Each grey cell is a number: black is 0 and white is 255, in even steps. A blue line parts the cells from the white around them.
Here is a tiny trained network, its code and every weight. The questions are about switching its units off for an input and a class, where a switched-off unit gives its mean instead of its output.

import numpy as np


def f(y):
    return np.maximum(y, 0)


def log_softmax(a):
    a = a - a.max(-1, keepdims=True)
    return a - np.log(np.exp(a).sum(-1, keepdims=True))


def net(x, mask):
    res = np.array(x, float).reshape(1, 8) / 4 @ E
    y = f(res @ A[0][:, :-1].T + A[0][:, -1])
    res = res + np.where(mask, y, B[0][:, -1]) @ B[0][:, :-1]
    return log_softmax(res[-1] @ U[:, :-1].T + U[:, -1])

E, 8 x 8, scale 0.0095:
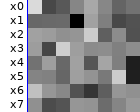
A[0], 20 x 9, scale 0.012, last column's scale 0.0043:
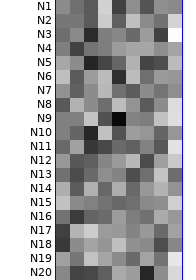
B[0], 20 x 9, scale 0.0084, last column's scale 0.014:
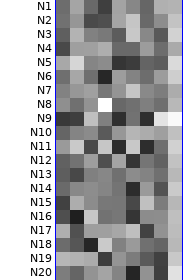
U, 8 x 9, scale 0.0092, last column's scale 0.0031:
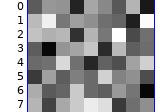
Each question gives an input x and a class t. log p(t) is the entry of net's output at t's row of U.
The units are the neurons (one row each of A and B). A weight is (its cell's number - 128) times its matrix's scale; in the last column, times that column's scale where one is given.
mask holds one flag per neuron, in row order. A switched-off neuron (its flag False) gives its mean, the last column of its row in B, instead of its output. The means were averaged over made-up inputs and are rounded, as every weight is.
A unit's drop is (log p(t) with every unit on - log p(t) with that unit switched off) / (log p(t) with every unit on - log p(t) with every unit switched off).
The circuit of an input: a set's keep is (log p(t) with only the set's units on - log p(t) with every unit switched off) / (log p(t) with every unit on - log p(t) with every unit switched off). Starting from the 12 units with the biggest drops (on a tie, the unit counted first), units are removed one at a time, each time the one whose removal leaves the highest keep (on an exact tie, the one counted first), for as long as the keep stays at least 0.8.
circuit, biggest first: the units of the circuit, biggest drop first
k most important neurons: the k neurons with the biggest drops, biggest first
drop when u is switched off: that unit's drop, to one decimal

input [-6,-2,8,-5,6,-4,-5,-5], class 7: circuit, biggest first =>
(N17)
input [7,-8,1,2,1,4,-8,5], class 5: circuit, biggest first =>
(N2 N10)
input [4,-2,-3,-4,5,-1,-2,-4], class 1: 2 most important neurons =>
(N9 N5)
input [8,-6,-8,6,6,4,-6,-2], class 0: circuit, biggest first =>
(N6 N1)
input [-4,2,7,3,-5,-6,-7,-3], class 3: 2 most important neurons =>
(N11 N14)
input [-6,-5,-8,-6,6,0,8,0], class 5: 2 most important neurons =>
(N2 N10)
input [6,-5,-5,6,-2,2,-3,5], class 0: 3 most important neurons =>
(N6 N1 N2)
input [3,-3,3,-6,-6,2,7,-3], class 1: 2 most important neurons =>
(N16 N9)
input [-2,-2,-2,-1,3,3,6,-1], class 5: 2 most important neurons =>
(N16 N20)
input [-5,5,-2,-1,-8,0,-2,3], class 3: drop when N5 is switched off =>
0.1
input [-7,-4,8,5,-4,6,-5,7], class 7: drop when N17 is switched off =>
0.1
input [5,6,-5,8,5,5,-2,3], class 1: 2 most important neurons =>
(N5 N9)
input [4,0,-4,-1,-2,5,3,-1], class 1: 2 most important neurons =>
(N9 N16)
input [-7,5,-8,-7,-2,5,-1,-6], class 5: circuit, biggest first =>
(N11)
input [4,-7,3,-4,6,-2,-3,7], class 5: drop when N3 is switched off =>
0.2
